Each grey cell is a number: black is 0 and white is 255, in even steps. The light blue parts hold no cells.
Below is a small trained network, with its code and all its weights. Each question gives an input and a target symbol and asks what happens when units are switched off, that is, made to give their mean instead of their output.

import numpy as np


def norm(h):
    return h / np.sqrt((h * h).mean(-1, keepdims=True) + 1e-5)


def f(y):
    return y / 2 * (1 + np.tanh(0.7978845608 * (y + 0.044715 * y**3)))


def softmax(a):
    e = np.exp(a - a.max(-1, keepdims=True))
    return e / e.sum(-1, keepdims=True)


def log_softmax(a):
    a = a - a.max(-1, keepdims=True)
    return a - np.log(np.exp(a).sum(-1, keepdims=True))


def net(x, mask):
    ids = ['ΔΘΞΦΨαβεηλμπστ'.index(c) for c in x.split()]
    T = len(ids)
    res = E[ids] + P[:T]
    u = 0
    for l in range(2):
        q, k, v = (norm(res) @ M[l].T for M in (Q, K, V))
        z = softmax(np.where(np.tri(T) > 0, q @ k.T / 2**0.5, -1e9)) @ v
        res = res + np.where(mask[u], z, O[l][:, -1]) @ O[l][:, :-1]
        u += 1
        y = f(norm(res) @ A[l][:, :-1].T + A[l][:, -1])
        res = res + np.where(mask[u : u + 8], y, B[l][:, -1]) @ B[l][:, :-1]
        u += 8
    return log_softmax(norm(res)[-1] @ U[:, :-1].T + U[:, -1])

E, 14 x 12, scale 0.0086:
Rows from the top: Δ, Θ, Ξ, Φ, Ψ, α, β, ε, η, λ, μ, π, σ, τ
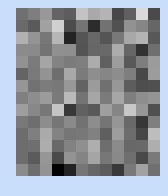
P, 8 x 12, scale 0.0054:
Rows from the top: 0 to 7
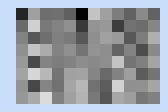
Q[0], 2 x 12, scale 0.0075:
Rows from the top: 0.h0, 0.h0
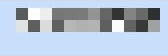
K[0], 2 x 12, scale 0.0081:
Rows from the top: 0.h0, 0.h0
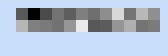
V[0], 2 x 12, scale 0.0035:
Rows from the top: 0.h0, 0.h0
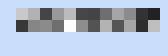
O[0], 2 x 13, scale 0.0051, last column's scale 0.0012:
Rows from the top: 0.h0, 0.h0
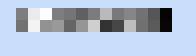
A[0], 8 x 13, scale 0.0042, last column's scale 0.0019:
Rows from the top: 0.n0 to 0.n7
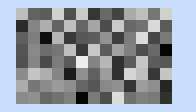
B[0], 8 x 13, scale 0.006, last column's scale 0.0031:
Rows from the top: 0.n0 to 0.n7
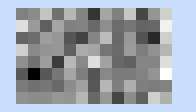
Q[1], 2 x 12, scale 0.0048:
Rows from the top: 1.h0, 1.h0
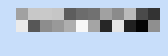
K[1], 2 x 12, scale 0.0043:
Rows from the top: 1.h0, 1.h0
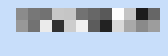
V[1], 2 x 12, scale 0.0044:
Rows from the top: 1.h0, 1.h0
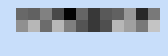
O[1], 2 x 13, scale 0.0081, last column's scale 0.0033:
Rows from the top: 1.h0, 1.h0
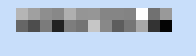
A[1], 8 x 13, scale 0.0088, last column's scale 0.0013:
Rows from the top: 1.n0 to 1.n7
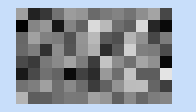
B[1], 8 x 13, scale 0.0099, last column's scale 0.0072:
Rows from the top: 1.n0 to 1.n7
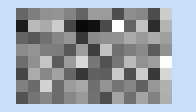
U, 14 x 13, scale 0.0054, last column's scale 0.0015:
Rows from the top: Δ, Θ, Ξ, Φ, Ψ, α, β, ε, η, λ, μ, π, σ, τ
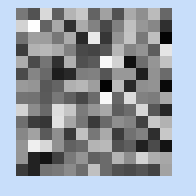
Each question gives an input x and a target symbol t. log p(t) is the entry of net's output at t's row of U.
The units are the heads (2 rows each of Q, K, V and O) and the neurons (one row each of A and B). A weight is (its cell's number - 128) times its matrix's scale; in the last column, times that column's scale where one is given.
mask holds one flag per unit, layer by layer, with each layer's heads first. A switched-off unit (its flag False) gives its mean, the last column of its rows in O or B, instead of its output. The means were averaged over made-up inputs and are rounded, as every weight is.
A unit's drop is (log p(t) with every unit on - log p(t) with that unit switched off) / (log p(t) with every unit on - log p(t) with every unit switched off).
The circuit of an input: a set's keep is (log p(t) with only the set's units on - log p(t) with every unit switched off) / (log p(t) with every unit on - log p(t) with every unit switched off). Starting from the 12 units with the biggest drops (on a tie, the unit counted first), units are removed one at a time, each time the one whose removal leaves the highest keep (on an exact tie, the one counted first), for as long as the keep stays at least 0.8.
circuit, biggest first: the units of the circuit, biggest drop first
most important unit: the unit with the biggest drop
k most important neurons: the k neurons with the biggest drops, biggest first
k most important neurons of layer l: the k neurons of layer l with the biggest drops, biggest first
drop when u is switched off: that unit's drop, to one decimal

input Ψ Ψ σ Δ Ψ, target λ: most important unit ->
1.h0
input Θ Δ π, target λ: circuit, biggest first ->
[1.h0 0.h0 1.n5]
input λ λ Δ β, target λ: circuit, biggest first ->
[0.h0 1.h0]
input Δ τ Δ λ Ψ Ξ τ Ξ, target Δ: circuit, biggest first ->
[1.n6 1.n1]
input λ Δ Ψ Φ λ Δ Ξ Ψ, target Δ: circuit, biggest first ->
[1.n5 1.n1]
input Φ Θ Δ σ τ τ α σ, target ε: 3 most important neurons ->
[1.n2 1.n3 1.n4]
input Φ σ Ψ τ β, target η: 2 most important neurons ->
[1.n0 0.n0]
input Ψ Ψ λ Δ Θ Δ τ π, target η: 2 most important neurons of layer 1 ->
[1.n4 1.n0]
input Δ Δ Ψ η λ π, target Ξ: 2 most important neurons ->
[1.n2 0.n4]
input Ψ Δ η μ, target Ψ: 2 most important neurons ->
[1.n4 0.n5]
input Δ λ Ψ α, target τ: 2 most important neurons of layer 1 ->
[1.n0 1.n4]
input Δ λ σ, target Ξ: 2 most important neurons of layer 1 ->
[1.n2 1.n1]
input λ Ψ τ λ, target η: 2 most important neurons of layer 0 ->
[0.n0 0.n1]
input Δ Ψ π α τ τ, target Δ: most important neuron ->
[0.n2]
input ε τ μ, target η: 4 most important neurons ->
[1.n0 0.n1 0.n0 1.n4]
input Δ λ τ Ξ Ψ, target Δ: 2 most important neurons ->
[1.n5 1.n1]
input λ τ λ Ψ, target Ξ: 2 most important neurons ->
[1.n2 0.n4]
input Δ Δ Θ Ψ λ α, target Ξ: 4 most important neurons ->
[1.n2 0.n4 1.n1 1.n4]
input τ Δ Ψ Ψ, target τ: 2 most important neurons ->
[0.n2 1.n0]
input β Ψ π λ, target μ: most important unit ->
0.h0
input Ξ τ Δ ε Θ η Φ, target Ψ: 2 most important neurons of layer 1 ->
[1.n4 1.n1]
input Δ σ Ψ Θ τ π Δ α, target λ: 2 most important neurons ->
[0.n0 1.n4]
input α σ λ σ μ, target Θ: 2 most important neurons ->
[0.n1 1.n3]
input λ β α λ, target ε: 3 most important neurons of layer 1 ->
[1.n2 1.n3 1.n4]
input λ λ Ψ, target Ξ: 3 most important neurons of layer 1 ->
[1.n2 1.n1 1.n5]
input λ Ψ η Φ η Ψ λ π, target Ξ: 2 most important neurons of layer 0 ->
[0.n1 0.n4]
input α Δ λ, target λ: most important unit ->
1.h0
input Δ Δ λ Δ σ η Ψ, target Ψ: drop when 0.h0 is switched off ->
1.2
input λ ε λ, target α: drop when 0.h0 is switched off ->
0.8
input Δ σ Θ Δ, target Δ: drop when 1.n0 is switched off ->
0.0
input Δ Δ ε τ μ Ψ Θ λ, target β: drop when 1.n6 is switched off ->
0.1
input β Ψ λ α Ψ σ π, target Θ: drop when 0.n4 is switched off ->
0.2
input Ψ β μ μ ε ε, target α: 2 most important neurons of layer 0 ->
[0.n0 0.n2]
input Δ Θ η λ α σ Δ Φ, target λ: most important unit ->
0.h0
